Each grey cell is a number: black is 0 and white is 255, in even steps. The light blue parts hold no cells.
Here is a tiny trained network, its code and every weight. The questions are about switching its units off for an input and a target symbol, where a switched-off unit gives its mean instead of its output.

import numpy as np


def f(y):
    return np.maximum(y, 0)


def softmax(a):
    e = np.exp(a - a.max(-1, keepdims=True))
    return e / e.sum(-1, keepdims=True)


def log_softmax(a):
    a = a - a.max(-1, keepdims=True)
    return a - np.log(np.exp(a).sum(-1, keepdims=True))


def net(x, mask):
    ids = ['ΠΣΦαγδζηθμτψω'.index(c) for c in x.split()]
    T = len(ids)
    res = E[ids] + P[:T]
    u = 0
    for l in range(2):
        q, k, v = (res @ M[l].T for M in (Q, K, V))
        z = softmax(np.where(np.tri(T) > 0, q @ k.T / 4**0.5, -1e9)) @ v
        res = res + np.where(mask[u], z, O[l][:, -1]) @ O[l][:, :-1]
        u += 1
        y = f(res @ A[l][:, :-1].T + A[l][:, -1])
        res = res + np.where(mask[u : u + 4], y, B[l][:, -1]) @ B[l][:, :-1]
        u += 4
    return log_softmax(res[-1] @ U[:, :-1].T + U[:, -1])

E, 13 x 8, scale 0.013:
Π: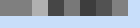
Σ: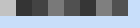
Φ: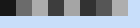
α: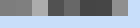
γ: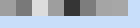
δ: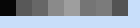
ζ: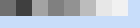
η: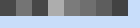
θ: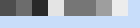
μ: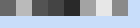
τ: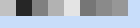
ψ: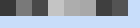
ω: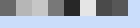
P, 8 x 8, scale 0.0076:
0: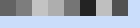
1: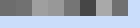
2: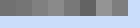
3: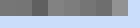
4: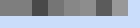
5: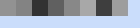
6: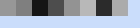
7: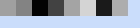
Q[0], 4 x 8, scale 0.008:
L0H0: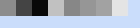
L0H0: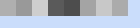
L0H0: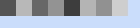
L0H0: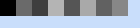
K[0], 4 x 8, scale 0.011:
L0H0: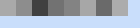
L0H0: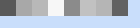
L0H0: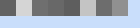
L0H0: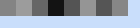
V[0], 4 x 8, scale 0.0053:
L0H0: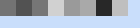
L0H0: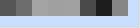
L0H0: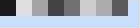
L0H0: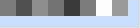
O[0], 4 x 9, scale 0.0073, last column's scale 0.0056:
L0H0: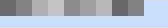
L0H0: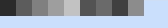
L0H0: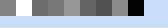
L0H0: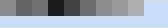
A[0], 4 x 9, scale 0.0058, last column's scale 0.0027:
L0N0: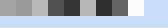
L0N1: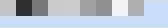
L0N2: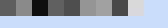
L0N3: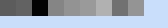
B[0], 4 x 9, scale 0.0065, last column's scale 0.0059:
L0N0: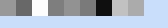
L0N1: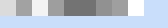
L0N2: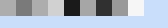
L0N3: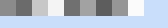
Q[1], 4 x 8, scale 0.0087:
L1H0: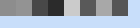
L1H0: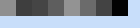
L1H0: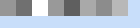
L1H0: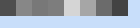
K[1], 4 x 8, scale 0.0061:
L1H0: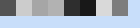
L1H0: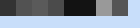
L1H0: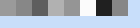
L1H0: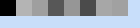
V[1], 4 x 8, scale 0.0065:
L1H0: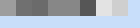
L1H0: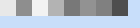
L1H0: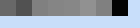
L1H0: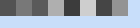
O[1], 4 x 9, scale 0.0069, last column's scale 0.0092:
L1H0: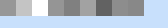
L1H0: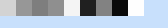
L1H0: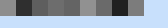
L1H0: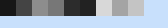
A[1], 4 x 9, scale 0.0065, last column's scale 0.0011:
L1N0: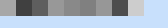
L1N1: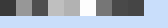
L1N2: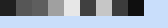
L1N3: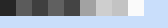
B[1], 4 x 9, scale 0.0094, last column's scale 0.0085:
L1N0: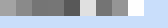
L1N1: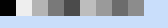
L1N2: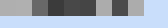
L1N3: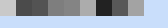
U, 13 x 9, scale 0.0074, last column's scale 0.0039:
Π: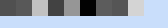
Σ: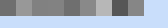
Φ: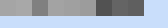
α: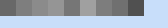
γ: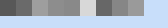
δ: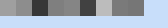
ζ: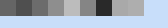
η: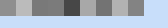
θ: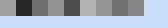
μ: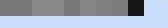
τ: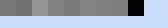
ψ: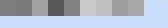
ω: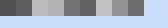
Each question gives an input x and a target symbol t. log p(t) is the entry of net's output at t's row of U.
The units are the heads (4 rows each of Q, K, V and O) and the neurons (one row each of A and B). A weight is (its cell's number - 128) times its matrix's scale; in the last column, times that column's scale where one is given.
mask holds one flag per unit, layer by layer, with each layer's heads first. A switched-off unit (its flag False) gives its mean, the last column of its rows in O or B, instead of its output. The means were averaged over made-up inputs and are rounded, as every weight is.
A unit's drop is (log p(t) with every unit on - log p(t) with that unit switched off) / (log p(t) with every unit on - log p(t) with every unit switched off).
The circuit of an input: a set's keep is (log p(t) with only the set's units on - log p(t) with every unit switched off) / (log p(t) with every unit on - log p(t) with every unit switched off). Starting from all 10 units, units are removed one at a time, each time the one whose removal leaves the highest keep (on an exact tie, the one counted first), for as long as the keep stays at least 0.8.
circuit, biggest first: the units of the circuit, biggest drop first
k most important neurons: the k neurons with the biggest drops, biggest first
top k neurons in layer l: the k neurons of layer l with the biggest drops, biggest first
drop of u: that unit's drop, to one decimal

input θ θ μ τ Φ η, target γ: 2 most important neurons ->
[L0N1; L1N1]
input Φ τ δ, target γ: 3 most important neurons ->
[L0N1; L1N1; L0N2]
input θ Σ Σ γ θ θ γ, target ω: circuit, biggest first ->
[L1H0; L1N0]
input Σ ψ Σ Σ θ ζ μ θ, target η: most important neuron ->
[L0N1]
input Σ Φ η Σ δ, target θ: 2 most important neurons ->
[L1N3; L0N1]
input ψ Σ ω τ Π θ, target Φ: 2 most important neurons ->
[L0N1; L0N3]
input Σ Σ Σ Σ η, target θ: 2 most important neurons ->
[L0N2; L0N1]
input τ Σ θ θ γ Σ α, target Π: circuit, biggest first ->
[L1N0; L0N0]
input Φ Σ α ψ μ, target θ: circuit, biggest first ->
[L1H0; L1N3]
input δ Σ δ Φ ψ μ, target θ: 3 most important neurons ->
[L1N3; L0N1; L0N3]
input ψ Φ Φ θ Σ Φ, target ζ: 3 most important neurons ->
[L0N1; L1N3; L0N3]
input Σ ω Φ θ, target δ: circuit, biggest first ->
[L0N0; L1H0]
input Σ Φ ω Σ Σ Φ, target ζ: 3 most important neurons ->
[L0N1; L0N3; L0N2]
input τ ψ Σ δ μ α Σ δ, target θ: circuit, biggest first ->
[L1H0; L1N3; L0N1]
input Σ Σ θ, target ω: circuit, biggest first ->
[L1H0; L1N0; L0N3]
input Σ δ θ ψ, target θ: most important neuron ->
[L1N3]
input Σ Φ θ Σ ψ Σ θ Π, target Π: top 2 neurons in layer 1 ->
[L1N0; L1N3]
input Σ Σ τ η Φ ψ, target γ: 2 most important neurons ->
[L1N1; L0N1]
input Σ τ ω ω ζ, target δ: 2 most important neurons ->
[L0N0; L1N2]
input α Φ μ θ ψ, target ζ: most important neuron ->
[L1N3]
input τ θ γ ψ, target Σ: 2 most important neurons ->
[L1N2; L1N1]
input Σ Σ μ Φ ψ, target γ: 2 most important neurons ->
[L0N1; L1N1]
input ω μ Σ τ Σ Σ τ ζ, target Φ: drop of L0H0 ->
0.2
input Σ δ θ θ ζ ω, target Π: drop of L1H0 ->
0.4
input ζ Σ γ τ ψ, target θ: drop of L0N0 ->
0.0
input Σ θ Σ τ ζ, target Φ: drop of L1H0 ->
1.1
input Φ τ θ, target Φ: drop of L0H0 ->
0.1
